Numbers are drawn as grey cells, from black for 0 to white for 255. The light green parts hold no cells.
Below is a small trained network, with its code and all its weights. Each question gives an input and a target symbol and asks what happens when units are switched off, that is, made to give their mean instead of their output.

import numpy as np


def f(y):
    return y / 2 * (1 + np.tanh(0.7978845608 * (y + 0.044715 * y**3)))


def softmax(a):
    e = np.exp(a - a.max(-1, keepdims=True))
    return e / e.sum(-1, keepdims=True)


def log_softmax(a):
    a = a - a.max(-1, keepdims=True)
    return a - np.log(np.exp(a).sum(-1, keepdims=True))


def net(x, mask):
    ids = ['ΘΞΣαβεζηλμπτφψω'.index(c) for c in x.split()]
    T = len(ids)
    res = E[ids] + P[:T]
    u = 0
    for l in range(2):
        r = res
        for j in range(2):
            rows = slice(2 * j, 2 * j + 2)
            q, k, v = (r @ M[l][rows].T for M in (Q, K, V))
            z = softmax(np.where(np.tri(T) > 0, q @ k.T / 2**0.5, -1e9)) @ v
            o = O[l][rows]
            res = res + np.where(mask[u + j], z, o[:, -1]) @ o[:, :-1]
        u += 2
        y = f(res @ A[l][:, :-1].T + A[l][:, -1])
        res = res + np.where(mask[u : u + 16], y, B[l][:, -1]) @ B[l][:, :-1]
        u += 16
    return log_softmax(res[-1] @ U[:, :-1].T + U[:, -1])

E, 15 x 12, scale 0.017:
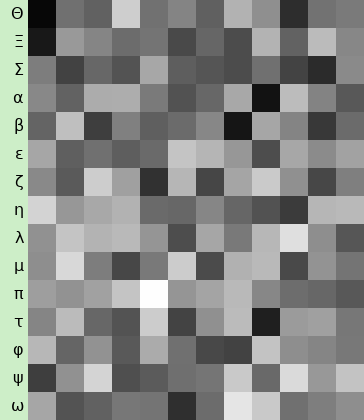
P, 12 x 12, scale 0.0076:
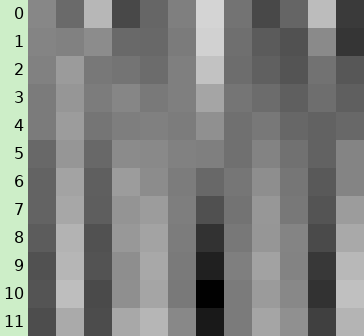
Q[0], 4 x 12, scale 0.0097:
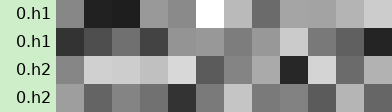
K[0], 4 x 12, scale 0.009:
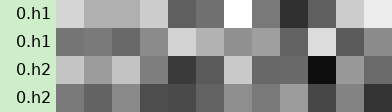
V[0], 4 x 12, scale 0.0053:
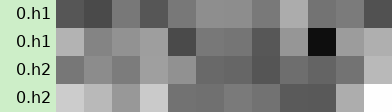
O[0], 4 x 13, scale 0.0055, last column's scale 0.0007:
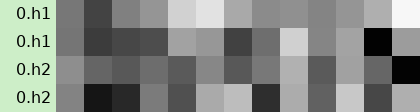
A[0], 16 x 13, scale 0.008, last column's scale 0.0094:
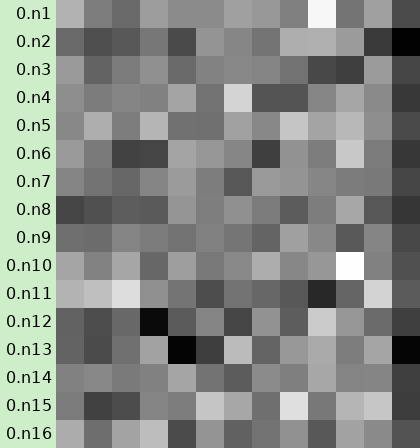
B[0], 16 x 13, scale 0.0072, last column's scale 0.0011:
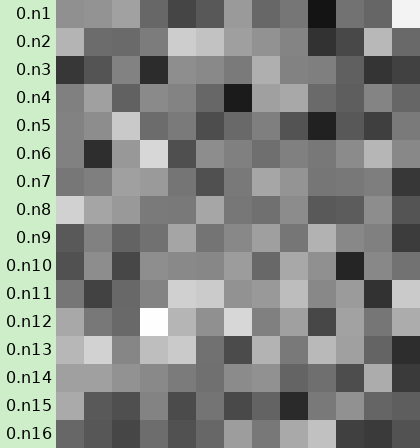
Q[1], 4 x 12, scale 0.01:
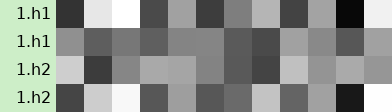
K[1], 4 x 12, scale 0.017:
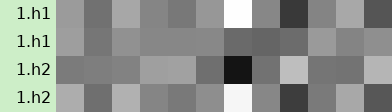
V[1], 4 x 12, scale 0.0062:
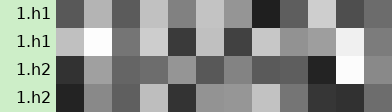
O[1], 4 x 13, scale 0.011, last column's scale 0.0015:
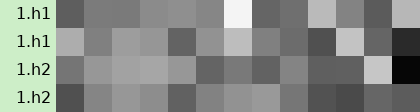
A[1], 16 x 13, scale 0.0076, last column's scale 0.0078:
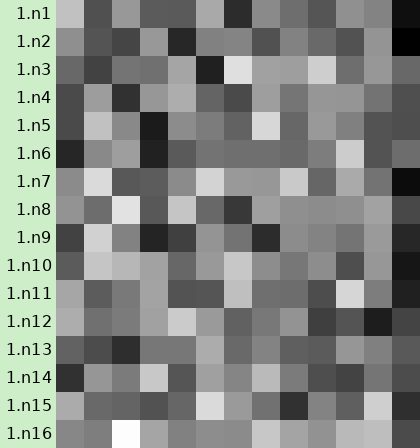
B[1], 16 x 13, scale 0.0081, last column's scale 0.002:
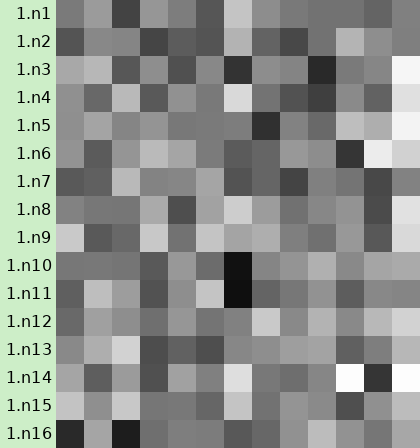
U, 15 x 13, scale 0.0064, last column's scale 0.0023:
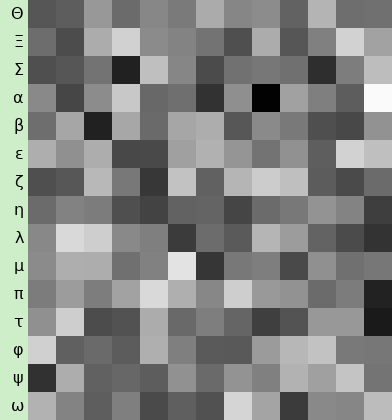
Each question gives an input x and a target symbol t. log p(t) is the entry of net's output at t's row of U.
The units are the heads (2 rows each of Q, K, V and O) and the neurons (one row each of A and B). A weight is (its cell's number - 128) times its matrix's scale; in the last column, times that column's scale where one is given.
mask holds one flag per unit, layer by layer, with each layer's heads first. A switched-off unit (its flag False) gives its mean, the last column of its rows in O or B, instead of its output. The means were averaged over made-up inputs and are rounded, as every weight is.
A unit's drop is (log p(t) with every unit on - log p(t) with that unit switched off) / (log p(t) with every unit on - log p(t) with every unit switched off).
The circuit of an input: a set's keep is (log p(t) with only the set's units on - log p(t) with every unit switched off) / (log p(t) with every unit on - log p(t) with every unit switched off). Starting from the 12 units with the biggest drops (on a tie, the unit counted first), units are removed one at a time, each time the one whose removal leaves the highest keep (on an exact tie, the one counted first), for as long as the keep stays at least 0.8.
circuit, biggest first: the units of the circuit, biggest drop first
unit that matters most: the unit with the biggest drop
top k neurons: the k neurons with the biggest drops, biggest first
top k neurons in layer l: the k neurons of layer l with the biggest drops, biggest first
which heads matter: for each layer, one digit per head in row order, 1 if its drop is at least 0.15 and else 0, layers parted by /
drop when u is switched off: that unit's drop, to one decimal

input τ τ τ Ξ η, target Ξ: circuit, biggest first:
1.h2
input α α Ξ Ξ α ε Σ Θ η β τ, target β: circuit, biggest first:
0.h2; 1.h1
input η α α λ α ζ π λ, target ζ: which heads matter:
01 / 01
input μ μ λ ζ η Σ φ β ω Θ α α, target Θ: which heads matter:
01 / 01
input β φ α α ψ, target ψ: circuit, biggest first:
1.n16; 0.h2
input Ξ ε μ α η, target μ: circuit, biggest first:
1.h1; 1.n11
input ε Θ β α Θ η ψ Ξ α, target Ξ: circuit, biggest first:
0.h2; 1.h2
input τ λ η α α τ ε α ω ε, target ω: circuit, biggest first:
1.h1; 0.h1; 1.n1
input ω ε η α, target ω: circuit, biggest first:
0.h2; 1.h1; 1.n1
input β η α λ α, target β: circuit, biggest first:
0.h2; 1.h1; 1.n3
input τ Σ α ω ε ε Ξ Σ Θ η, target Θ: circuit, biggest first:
1.h2; 1.n14; 0.n11
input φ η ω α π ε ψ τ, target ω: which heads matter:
01 / 10
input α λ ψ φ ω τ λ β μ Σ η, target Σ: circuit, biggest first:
1.h1; 0.n11; 0.n3
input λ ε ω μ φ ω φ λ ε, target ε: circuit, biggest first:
1.n15; 0.h1
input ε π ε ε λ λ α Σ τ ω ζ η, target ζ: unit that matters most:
1.h2
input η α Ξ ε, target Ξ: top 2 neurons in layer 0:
0.n12; 0.n6
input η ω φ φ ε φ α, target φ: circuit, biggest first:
0.h2; 1.h2
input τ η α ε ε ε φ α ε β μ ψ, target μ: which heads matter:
01 / 10
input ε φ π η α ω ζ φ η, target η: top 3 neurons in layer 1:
1.n2; 1.n13; 1.n11
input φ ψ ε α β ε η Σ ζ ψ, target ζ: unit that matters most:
0.h2
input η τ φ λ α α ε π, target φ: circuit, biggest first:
0.h2; 1.h2
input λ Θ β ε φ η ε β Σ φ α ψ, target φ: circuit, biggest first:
0.h2; 1.h2; 0.n12
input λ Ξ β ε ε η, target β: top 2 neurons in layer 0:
0.n16; 0.n11
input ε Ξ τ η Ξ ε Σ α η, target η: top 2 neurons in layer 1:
1.n2; 1.n13
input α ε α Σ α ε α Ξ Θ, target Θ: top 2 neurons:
1.n14; 1.n4
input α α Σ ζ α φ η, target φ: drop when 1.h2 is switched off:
0.6
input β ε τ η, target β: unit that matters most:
1.h1
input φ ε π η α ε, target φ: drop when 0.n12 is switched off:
0.1
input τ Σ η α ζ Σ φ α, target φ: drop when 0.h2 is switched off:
1.1
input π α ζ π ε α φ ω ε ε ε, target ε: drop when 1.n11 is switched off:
0.0
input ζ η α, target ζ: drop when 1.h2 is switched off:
0.5
